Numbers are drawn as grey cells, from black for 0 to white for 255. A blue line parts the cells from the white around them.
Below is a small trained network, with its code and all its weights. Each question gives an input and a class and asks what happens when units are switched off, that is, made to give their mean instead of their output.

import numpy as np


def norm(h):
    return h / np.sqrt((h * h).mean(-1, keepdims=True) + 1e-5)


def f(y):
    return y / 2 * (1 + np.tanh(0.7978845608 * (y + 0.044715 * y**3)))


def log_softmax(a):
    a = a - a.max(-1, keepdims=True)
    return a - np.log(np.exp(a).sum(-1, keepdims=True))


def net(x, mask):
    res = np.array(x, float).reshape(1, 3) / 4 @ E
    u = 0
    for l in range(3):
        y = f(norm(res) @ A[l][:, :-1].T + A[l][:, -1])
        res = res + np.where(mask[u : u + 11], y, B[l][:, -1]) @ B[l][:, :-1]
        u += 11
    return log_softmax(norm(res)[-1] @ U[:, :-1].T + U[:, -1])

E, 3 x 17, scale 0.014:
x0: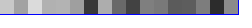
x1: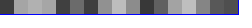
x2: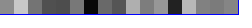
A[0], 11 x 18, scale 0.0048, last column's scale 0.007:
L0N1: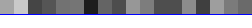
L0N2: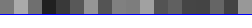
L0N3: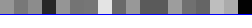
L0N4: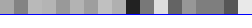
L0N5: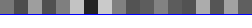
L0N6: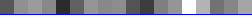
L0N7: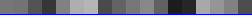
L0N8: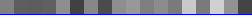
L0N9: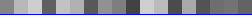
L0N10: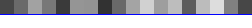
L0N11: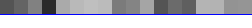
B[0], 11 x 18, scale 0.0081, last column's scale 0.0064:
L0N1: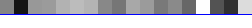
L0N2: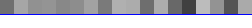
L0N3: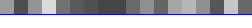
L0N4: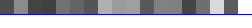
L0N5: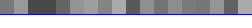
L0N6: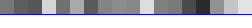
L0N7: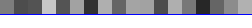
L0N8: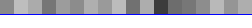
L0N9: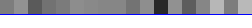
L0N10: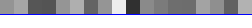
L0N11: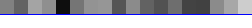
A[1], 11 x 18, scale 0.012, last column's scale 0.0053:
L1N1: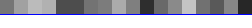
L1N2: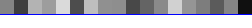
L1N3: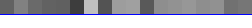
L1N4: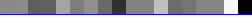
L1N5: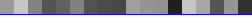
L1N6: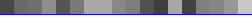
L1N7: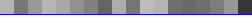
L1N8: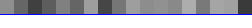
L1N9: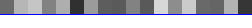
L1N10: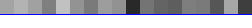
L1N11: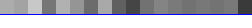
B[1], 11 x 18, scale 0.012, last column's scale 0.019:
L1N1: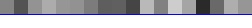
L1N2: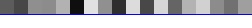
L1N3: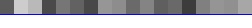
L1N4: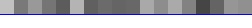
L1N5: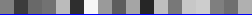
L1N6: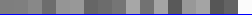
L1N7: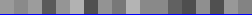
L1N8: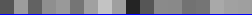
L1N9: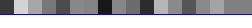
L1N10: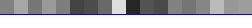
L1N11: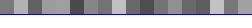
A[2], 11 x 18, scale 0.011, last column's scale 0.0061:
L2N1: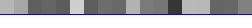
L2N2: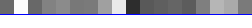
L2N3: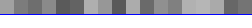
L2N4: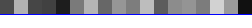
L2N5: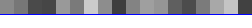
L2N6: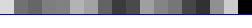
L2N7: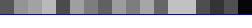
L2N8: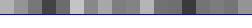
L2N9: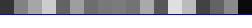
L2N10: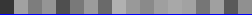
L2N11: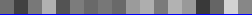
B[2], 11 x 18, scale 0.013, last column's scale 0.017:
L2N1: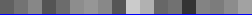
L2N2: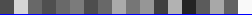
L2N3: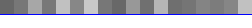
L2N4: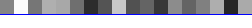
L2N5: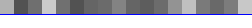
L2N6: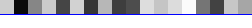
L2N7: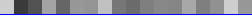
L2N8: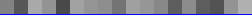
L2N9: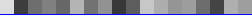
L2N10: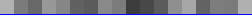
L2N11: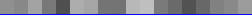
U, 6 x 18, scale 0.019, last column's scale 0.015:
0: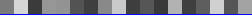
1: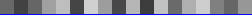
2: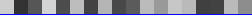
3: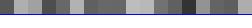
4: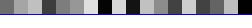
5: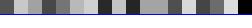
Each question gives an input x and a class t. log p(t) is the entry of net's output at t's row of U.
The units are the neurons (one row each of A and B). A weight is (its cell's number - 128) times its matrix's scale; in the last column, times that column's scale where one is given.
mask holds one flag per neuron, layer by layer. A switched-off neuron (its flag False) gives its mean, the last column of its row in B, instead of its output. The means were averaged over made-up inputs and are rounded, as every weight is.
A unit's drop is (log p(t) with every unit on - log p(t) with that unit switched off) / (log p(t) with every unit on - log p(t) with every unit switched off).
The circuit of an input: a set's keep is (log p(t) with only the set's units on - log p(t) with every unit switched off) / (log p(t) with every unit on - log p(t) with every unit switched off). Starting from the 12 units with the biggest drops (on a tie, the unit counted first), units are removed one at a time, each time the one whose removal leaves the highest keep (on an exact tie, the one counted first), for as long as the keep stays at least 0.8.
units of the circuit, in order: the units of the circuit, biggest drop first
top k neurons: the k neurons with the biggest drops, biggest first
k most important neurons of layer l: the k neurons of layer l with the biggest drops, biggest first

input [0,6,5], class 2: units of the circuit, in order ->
(L1N1)
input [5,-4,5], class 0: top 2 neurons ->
(L1N11; L0N9)
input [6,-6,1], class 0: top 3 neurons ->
(L1N10; L1N11; L2N2)
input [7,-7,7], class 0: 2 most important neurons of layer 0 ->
(L0N6; L0N9)
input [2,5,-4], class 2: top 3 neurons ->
(L0N1; L1N1; L1N5)
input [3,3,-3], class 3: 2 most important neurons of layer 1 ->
(L1N6; L1N5)
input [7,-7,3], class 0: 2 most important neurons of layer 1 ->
(L1N10; L1N11)
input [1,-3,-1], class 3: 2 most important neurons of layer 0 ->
(L0N6; L0N7)
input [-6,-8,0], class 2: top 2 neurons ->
(L2N6; L1N4)
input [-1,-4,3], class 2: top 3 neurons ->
(L1N6; L1N5; L0N4)
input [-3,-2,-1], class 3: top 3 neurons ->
(L1N6; L0N11; L1N5)
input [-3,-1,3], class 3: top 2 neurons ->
(L0N1; L1N5)
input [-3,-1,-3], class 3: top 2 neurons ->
(L1N6; L0N11)
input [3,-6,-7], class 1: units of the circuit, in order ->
(L1N2)
